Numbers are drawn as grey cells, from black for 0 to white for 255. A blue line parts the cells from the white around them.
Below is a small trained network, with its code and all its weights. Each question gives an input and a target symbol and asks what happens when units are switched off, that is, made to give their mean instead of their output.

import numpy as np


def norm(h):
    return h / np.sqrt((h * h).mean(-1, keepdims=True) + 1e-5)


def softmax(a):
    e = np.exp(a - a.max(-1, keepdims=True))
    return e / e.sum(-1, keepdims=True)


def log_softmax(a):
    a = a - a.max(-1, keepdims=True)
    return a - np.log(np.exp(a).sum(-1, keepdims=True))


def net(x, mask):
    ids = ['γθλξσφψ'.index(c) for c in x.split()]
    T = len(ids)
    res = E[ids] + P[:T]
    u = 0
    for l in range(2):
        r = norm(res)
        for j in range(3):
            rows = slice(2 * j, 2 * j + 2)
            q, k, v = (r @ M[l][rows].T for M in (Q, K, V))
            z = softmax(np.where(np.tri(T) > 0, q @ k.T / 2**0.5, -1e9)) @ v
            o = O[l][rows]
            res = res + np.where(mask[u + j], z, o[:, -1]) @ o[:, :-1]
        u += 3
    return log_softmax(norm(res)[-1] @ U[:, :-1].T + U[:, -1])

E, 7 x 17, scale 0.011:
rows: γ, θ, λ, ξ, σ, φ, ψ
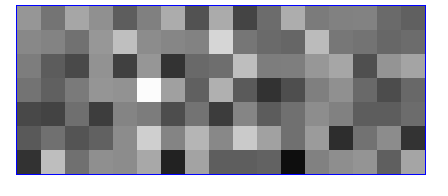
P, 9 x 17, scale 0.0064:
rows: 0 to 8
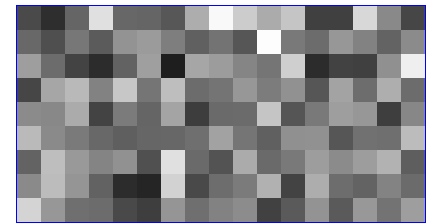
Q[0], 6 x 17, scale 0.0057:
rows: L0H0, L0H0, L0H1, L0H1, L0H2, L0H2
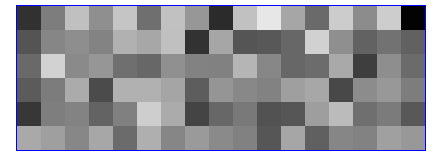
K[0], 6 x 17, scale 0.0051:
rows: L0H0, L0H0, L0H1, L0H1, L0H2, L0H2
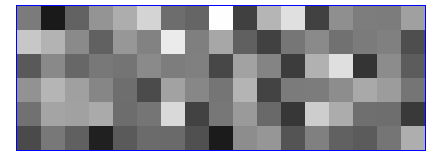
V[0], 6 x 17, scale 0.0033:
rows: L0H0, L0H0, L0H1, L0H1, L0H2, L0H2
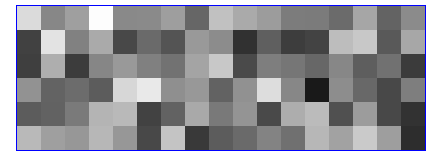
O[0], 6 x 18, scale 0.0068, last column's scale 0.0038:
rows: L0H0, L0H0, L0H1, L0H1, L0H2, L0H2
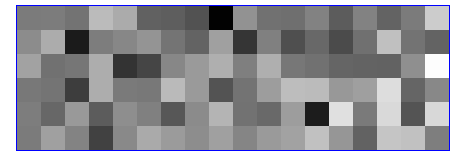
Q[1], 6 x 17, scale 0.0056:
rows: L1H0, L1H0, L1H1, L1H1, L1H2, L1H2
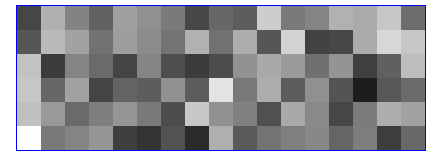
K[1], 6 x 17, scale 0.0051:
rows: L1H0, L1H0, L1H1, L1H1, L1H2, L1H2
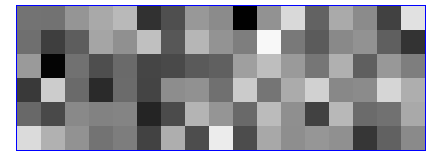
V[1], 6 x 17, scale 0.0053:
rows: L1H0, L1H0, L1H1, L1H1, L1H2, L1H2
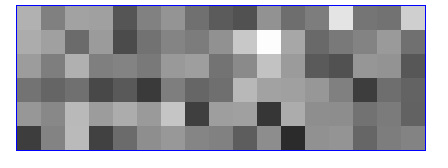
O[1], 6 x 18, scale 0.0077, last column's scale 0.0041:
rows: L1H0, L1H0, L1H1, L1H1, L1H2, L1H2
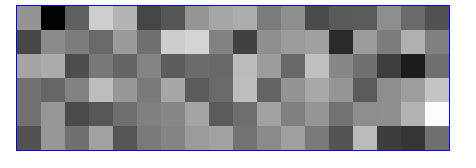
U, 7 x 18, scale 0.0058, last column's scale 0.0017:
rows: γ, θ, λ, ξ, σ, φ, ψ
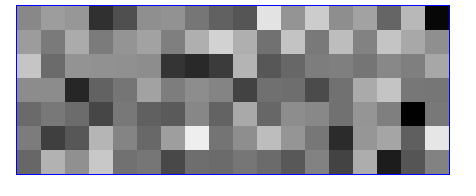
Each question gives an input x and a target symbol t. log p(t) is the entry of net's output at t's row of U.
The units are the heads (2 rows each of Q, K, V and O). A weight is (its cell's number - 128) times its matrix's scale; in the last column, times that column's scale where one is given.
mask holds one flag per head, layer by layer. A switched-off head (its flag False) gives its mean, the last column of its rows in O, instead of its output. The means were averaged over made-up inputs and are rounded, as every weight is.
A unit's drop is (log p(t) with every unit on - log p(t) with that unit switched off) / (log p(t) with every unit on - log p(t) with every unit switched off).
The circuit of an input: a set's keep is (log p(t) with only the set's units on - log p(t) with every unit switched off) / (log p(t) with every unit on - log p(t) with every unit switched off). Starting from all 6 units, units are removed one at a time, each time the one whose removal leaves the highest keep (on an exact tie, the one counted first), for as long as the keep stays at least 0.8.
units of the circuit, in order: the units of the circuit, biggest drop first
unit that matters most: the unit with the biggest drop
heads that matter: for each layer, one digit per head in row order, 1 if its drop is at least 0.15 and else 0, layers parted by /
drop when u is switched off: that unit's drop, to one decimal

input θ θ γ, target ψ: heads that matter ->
001 / 000
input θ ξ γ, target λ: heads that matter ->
000 / 001
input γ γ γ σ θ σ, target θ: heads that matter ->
100 / 000
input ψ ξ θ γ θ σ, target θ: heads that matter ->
100 / 010
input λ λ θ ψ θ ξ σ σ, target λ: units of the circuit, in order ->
(L1H0)
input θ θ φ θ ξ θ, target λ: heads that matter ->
101 / 101
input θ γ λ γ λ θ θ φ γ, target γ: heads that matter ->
000 / 100
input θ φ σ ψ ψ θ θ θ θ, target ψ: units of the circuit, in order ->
(L1H2, L0H2, L0H1)
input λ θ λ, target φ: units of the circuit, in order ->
(L0H2, L1H0)
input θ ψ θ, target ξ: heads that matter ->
100 / 000
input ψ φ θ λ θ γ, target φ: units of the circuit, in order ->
(L1H0, L0H2)
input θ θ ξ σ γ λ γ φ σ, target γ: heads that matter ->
100 / 100
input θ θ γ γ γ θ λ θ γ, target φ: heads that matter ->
001 / 111
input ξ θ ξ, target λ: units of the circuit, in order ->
(L0H2, L1H0)
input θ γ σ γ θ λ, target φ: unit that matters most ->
L0H2
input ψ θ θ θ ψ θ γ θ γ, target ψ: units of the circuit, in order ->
(L0H2, L1H2)
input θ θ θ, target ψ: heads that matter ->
001 / 100
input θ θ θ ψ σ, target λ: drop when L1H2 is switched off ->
0.1
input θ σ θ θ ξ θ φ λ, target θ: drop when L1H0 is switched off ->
0.0
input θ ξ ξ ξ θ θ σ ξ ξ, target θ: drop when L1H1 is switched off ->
0.1
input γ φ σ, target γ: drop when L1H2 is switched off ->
-0.1
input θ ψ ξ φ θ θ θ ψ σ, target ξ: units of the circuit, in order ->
(L0H0)
